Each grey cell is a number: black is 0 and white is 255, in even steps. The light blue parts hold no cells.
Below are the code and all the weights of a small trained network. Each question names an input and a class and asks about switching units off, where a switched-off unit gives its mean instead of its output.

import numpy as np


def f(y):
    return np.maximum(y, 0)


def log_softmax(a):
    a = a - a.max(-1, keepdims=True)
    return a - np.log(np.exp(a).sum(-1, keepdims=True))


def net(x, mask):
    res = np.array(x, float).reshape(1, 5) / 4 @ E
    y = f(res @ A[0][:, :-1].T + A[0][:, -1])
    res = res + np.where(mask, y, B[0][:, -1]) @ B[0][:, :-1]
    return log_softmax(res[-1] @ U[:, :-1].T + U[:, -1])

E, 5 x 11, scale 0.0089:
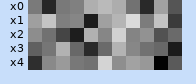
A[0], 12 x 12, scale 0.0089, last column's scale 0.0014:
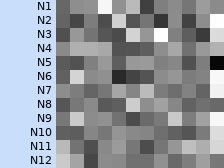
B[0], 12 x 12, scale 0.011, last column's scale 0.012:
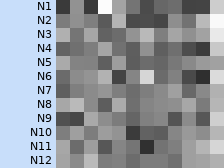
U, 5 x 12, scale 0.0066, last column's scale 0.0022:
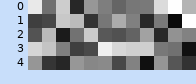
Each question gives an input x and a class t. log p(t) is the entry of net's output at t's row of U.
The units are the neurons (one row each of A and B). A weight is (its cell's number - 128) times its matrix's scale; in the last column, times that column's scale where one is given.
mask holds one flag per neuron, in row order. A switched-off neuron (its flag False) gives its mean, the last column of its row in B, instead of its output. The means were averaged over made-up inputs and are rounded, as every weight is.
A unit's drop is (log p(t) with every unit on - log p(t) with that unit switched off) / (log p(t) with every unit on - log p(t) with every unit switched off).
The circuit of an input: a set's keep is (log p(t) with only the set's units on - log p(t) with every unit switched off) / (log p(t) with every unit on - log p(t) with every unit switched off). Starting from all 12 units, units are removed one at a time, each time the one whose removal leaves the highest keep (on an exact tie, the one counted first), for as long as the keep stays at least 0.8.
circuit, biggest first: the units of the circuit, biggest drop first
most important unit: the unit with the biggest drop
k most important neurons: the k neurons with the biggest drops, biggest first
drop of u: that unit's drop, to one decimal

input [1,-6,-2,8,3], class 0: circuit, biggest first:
(N1, N6)
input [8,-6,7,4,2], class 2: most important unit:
N11
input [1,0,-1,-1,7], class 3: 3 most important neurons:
(N3, N2, N11)
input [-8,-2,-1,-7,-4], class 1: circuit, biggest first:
(N9, N6)
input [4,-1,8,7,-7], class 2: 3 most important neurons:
(N3, N11, N7)
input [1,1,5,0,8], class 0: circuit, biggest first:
(N6, N3)
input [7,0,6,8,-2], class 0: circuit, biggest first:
(N6, N1)
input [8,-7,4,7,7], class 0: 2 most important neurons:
(N1, N3)
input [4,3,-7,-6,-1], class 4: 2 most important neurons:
(N1, N2)
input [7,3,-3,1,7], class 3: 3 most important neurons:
(N2, N11, N3)
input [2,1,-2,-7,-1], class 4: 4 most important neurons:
(N1, N3, N2, N8)
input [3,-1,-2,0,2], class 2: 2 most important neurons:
(N6, N9)
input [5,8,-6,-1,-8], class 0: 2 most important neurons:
(N11, N1)
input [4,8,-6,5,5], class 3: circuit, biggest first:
(N3)
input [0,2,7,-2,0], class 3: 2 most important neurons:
(N11, N2)
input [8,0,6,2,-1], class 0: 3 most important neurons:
(N1, N6, N4)
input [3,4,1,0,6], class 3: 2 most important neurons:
(N2, N11)
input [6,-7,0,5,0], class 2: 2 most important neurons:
(N3, N11)
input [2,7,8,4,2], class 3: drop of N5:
0.0
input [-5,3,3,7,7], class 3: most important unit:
N3
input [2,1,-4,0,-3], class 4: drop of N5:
-0.1
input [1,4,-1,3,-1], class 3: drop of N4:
0.1
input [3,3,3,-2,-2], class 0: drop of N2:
-0.1
